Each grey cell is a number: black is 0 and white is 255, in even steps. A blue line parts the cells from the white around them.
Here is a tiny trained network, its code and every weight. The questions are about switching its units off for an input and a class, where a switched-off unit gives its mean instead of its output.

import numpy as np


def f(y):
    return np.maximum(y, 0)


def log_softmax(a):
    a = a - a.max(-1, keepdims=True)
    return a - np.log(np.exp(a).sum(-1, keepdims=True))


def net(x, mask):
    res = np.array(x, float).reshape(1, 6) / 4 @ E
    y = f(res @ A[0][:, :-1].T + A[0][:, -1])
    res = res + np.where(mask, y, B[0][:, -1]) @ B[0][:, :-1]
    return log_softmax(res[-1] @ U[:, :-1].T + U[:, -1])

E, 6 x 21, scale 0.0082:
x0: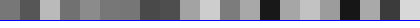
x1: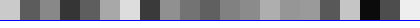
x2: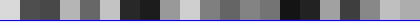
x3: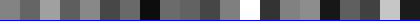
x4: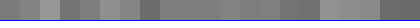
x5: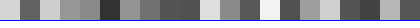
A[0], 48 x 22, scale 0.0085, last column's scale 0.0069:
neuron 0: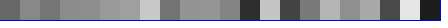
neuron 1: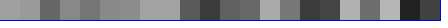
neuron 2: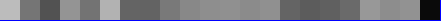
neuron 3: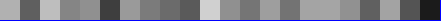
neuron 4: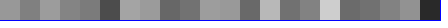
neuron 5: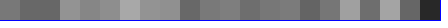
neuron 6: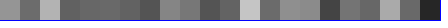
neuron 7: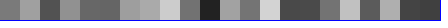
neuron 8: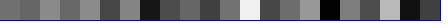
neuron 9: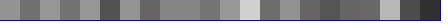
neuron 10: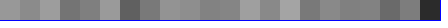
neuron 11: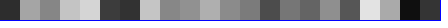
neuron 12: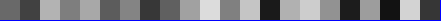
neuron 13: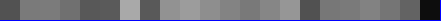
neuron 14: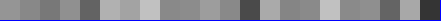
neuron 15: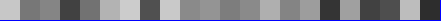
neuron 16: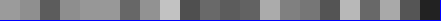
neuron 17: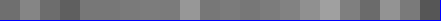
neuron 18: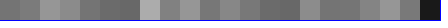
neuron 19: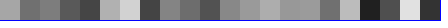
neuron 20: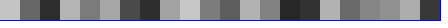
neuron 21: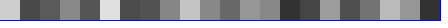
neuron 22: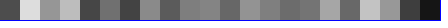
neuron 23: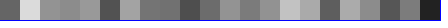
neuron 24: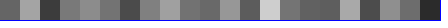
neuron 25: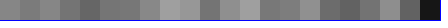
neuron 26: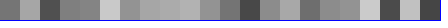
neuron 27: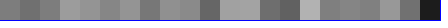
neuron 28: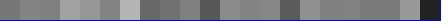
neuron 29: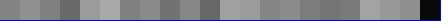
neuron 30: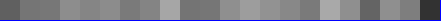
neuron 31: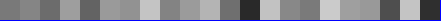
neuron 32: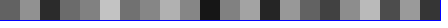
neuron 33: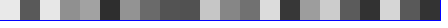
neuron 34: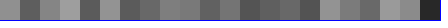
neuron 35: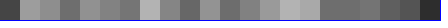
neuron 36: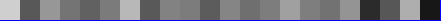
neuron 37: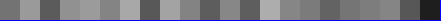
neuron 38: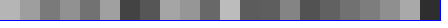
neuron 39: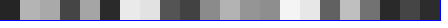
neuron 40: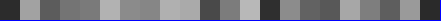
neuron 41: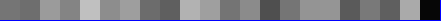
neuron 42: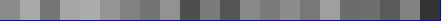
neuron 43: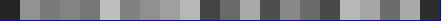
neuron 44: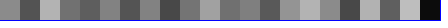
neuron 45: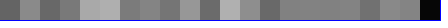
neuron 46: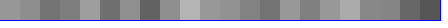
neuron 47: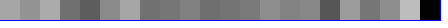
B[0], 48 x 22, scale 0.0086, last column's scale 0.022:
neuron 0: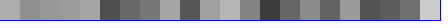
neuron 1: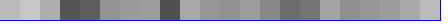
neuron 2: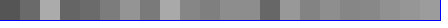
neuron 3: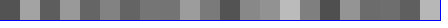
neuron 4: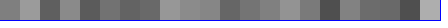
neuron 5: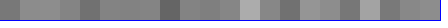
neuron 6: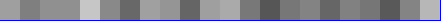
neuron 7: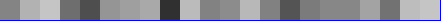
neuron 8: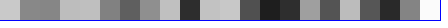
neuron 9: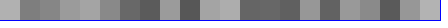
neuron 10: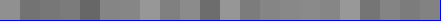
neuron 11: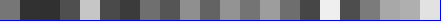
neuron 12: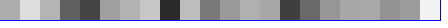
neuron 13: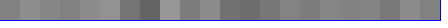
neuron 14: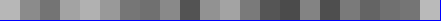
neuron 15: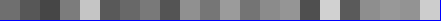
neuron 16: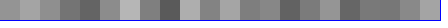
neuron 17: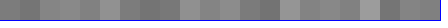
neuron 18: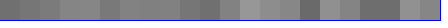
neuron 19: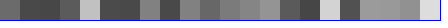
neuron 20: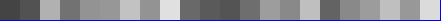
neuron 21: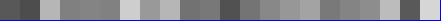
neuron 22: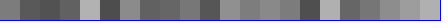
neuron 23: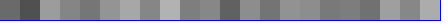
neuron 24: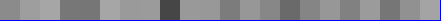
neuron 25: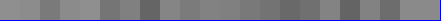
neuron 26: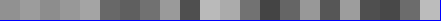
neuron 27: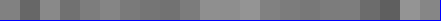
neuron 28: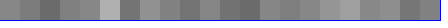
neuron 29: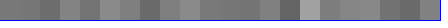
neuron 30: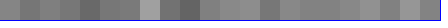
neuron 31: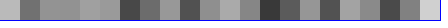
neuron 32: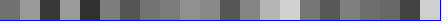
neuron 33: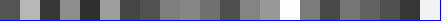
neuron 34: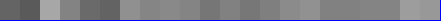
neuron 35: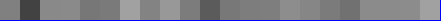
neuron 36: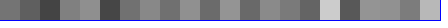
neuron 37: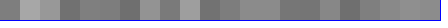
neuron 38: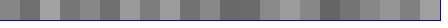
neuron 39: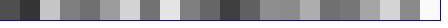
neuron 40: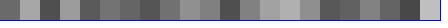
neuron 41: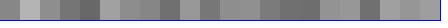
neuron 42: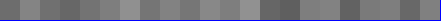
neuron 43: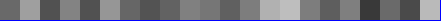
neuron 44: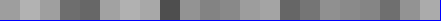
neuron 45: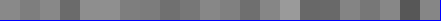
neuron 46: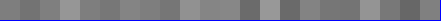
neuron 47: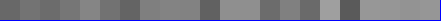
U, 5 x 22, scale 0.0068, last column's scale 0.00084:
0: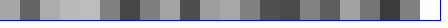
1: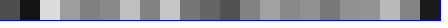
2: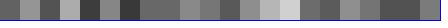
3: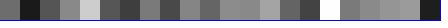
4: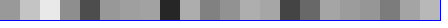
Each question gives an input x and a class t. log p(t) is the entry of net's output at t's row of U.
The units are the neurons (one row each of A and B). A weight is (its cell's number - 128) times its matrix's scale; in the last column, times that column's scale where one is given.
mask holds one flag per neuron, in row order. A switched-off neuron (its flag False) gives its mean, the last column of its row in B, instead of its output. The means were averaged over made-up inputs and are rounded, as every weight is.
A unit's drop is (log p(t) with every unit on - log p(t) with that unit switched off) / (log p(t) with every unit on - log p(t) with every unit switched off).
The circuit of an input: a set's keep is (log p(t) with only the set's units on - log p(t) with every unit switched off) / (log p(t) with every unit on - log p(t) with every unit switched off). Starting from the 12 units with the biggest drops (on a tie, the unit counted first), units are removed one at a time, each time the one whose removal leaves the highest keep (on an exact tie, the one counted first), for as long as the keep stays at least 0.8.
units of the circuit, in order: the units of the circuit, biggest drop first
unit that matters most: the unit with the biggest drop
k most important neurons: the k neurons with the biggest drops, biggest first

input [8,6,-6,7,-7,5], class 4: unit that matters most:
neuron 12
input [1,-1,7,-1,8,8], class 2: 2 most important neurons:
neuron 33; neuron 39
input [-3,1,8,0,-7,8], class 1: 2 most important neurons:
neuron 20; neuron 21
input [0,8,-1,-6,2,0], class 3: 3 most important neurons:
neuron 19; neuron 15; neuron 8
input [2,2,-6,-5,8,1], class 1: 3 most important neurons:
neuron 39; neuron 8; neuron 23
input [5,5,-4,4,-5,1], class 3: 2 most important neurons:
neuron 19; neuron 15
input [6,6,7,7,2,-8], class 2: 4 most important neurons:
neuron 32; neuron 40; neuron 43; neuron 39
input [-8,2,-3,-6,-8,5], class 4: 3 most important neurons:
neuron 7; neuron 8; neuron 1
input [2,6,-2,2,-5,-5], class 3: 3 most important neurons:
neuron 19; neuron 33; neuron 15
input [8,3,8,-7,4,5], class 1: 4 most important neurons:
neuron 20; neuron 21; neuron 8; neuron 7
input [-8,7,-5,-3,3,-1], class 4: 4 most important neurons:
neuron 7; neuron 11; neuron 1; neuron 24
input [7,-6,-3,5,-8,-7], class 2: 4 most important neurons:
neuron 32; neuron 40; neuron 43; neuron 7
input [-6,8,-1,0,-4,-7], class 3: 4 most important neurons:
neuron 19; neuron 15; neuron 33; neuron 36
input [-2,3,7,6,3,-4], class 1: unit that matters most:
neuron 20
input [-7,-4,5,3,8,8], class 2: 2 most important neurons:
neuron 33; neuron 12
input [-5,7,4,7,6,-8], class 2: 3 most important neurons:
neuron 32; neuron 40; neuron 43
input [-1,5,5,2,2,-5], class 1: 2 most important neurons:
neuron 20; neuron 33
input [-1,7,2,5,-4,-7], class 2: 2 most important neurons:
neuron 32; neuron 40
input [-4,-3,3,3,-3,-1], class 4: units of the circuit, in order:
neuron 1; neuron 7
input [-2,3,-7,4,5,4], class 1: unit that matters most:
neuron 39
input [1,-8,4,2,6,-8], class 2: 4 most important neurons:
neuron 32; neuron 43; neuron 40; neuron 19
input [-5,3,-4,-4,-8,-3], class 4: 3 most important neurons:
neuron 8; neuron 7; neuron 20
